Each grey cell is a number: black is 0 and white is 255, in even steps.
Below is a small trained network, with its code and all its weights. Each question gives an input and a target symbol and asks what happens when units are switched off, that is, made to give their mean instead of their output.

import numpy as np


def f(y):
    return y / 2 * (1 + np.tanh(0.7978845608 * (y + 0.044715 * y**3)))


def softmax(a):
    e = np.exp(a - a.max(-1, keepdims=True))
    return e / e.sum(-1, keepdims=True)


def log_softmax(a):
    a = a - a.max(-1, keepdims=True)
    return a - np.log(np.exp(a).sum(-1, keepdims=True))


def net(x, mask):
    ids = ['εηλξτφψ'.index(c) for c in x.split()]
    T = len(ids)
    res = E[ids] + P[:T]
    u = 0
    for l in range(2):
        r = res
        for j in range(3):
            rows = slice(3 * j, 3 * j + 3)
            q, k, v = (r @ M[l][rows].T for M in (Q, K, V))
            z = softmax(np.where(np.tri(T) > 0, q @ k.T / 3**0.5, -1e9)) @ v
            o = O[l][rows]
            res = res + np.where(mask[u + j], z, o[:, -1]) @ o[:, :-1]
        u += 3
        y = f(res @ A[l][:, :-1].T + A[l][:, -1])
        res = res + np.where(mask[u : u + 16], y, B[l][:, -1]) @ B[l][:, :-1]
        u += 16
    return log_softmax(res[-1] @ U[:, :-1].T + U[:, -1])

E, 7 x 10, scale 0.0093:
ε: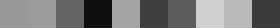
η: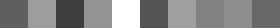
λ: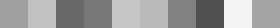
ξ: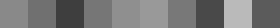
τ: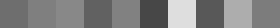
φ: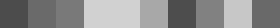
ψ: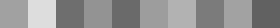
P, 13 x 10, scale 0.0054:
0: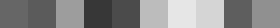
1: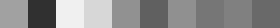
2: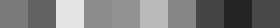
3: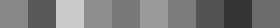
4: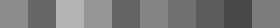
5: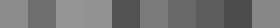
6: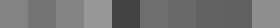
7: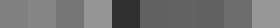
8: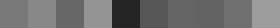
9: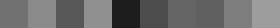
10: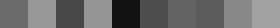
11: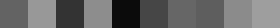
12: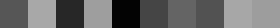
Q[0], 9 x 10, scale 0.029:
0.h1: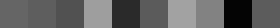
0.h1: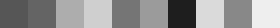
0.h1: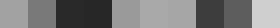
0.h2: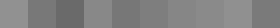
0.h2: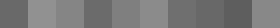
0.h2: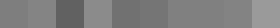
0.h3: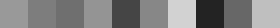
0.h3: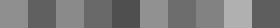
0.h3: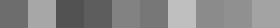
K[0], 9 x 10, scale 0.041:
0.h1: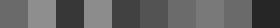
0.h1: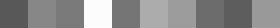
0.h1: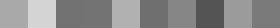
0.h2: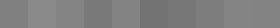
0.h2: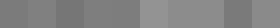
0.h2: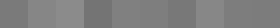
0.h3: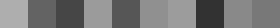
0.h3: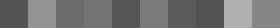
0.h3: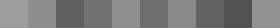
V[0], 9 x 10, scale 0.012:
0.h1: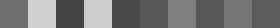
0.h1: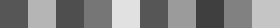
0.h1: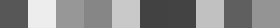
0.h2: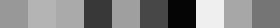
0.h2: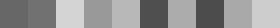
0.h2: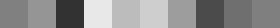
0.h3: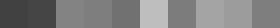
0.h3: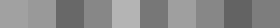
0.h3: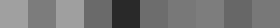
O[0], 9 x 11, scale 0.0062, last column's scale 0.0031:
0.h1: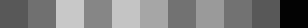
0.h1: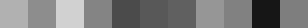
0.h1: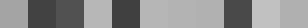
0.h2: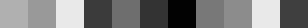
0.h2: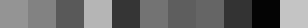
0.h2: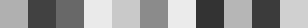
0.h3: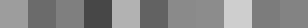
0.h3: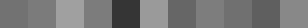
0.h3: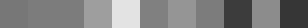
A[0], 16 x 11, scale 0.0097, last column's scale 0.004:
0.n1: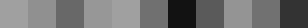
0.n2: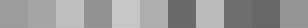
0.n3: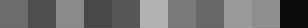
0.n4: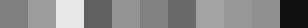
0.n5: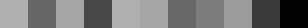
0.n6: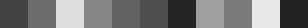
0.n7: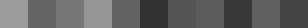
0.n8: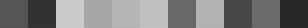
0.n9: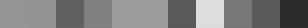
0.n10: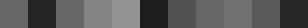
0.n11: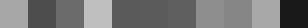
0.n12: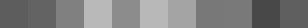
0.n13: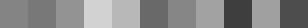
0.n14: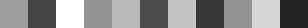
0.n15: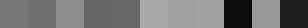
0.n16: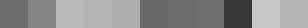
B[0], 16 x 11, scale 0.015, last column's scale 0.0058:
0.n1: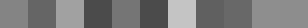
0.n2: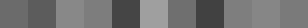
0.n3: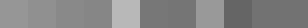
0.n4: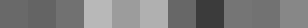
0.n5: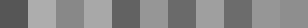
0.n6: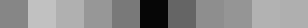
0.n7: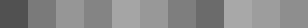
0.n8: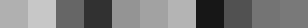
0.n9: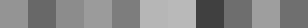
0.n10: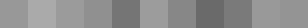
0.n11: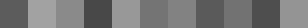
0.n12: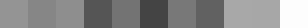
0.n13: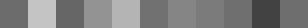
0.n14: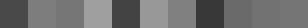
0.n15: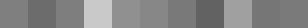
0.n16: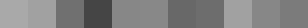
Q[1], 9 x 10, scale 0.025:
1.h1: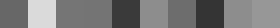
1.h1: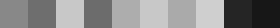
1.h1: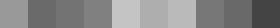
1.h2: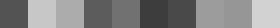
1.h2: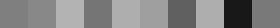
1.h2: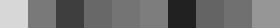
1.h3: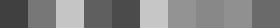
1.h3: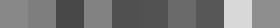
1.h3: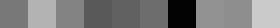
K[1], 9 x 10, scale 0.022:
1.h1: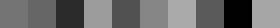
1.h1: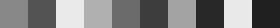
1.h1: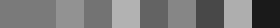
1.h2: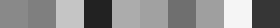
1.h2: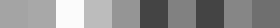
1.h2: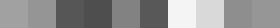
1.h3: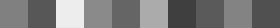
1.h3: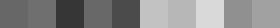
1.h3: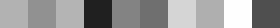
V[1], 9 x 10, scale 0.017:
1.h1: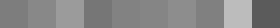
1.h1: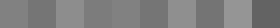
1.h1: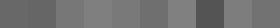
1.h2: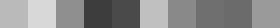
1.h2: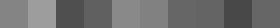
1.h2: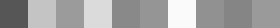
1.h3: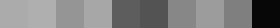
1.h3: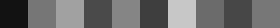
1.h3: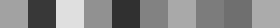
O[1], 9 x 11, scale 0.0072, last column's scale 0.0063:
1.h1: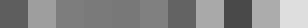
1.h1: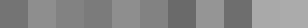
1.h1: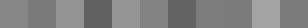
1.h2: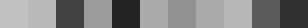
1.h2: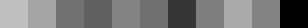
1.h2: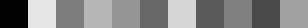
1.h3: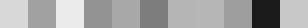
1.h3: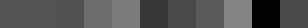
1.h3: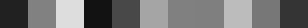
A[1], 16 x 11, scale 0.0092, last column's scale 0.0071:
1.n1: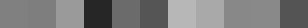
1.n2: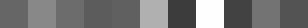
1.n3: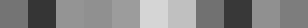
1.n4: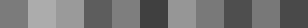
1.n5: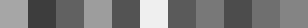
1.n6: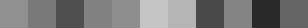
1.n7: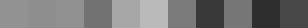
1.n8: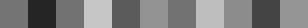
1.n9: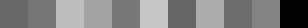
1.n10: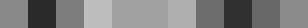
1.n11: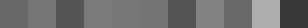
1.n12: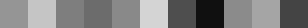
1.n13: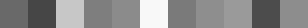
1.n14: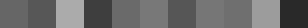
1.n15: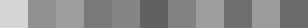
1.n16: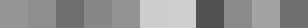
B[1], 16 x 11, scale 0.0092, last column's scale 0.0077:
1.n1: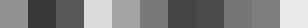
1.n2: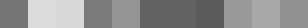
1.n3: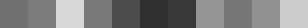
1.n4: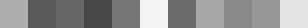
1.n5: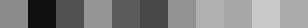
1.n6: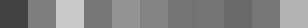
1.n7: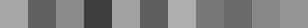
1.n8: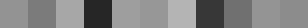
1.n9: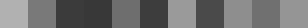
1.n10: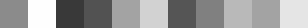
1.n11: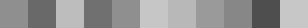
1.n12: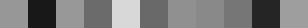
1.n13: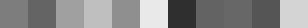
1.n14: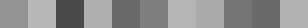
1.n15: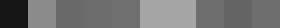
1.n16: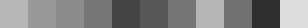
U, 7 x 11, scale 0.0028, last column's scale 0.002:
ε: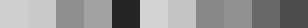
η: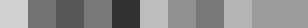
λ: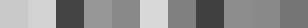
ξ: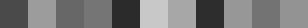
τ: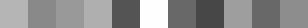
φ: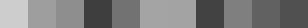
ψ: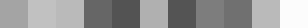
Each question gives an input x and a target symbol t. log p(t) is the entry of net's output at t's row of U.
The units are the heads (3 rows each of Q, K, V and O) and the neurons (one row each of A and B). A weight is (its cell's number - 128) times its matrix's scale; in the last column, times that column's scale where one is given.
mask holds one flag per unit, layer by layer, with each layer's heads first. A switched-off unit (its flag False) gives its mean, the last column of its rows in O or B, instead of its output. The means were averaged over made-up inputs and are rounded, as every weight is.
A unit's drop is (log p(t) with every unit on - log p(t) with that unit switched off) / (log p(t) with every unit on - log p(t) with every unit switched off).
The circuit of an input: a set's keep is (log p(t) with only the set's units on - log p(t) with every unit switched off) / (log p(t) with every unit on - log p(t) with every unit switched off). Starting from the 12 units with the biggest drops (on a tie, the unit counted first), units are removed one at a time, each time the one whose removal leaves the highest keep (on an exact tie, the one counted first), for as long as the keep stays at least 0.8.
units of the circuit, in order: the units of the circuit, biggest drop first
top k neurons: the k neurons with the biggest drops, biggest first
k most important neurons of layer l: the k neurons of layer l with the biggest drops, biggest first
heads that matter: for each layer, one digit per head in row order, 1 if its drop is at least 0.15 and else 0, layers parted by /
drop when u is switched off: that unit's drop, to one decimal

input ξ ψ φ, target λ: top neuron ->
(0.n12)
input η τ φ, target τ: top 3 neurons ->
(0.n12, 1.n13, 1.n1)
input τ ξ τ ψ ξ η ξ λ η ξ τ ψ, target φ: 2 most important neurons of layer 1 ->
(1.n7, 1.n8)
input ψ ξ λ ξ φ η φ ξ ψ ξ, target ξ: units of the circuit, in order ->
(1.h3, 0.h2, 1.h2)
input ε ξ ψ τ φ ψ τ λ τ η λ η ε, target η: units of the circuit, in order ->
(1.h2, 0.h2)
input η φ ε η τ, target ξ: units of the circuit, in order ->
(1.h3, 0.h1, 0.n14)
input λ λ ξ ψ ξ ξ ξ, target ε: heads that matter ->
100 / 011
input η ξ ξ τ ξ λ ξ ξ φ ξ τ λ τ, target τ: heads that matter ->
101 / 001
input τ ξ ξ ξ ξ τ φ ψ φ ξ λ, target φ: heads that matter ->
110 / 001
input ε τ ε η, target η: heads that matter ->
110 / 111
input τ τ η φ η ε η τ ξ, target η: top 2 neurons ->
(0.n6, 0.n12)
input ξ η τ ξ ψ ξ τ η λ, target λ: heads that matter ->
111 / 001
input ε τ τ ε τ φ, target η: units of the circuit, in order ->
(0.h2, 1.h2)
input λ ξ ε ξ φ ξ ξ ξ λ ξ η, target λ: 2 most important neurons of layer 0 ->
(0.n12, 0.n13)
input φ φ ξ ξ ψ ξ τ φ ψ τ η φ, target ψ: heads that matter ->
101 / 011
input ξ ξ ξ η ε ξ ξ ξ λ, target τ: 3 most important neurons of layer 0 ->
(0.n6, 0.n12, 0.n2)
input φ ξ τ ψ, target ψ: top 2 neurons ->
(0.n12, 1.n3)
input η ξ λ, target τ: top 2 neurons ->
(1.n13, 1.n1)
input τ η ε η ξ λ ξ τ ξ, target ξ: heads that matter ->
100 / 001
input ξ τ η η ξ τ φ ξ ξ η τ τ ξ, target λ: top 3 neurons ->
(0.n12, 1.n10, 0.n1)
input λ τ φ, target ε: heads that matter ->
101 / 011
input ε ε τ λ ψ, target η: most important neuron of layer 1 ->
(1.n5)
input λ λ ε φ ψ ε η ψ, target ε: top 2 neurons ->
(1.n16, 0.n12)
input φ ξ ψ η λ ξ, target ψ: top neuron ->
(1.n3)
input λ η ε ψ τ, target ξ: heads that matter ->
100 / 011
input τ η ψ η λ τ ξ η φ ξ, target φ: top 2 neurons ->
(1.n7, 1.n8)
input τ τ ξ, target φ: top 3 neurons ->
(0.n12, 1.n7, 1.n8)
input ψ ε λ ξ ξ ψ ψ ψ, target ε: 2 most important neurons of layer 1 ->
(1.n16, 1.n1)
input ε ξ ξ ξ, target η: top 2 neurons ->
(1.n5, 0.n6)
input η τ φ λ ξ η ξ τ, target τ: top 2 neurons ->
(0.n12, 1.n13)
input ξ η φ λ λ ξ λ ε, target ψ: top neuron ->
(0.n12)
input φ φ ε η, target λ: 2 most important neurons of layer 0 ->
(0.n13, 0.n6)
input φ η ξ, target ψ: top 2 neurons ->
(0.n12, 1.n3)
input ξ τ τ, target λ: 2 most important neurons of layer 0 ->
(0.n12, 0.n1)
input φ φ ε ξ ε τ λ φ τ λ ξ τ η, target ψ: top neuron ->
(1.n3)
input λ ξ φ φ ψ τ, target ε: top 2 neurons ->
(0.n12, 1.n16)
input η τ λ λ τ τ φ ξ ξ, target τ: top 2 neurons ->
(1.n13, 1.n1)
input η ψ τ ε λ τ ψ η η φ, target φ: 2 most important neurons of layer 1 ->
(1.n12, 1.n7)
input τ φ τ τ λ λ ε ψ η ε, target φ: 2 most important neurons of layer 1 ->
(1.n8, 1.n7)
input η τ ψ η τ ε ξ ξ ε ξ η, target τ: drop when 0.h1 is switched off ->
0.9
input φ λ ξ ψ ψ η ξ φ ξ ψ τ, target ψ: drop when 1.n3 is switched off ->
0.5
